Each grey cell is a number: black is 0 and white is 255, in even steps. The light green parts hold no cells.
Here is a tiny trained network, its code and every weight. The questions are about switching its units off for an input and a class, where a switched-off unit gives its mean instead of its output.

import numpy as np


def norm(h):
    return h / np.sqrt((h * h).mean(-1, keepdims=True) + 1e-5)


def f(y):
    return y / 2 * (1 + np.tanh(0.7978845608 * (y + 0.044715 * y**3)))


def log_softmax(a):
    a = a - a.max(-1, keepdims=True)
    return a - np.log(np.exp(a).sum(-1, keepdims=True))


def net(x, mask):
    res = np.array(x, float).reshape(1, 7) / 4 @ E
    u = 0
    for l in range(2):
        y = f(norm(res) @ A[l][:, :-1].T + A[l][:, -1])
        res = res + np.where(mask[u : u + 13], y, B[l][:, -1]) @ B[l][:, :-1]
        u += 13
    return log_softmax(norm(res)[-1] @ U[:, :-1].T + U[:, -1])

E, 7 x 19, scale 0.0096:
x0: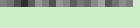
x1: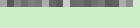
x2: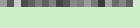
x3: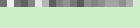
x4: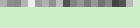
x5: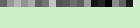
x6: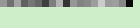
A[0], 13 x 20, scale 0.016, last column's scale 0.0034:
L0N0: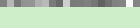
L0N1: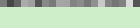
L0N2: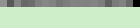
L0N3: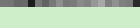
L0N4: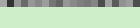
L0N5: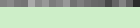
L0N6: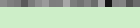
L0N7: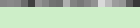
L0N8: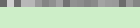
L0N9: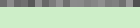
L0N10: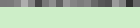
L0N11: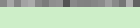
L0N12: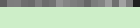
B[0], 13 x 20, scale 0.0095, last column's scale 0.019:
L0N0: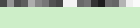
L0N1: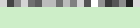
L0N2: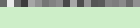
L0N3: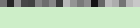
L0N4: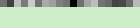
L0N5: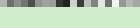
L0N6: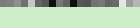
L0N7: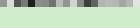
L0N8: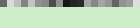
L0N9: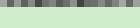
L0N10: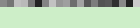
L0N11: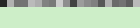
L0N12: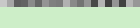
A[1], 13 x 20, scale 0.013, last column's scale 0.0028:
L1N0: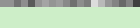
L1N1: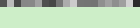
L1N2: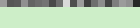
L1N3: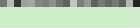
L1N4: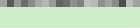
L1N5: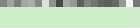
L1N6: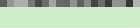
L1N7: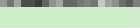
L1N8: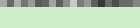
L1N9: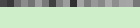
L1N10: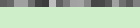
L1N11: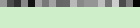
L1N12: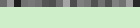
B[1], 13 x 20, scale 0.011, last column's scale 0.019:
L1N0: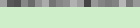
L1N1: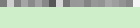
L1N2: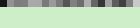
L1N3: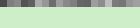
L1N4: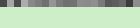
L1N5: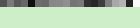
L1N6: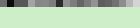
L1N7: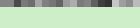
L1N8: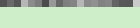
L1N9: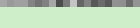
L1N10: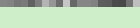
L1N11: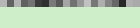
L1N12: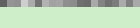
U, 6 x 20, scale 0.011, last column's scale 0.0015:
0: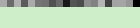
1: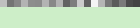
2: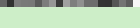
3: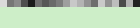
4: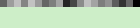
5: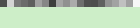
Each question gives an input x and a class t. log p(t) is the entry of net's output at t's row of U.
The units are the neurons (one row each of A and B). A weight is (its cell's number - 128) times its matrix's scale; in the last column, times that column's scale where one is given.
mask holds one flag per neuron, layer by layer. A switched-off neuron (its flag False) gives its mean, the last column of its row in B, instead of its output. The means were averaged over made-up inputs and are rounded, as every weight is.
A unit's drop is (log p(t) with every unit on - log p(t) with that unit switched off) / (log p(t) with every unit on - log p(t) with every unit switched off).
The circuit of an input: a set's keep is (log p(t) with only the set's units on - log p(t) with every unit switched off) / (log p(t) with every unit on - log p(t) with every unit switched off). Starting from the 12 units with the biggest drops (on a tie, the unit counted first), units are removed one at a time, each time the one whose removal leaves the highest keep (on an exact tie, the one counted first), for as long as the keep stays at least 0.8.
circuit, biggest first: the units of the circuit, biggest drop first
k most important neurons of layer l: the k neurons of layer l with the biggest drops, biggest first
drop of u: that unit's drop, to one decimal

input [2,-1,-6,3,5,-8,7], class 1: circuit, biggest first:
(L0N1)
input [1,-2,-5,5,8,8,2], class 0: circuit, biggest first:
(L0N8, L0N5)
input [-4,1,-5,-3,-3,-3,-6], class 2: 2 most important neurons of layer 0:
(L0N1, L0N7)
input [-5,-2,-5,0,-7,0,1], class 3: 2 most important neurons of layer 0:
(L0N7, L0N0)
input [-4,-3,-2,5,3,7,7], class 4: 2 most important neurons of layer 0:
(L0N8, L0N11)
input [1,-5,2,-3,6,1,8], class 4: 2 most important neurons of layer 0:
(L0N1, L0N7)
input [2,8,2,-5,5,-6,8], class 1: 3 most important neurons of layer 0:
(L0N0, L0N1, L0N4)
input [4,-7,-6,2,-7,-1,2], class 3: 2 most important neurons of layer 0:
(L0N0, L0N3)
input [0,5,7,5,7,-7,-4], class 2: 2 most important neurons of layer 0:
(L0N4, L0N7)
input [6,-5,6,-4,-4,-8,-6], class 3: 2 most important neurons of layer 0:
(L0N7, L0N10)
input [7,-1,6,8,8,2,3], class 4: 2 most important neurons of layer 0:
(L0N0, L0N7)
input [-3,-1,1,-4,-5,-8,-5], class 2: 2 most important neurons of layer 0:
(L0N1, L0N4)
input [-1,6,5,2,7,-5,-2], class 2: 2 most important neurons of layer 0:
(L0N4, L0N0)
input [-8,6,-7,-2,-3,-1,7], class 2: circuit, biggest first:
(L0N10)
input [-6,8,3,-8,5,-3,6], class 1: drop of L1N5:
0.2
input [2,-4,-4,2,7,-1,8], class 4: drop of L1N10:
0.0
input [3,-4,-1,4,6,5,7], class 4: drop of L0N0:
0.1
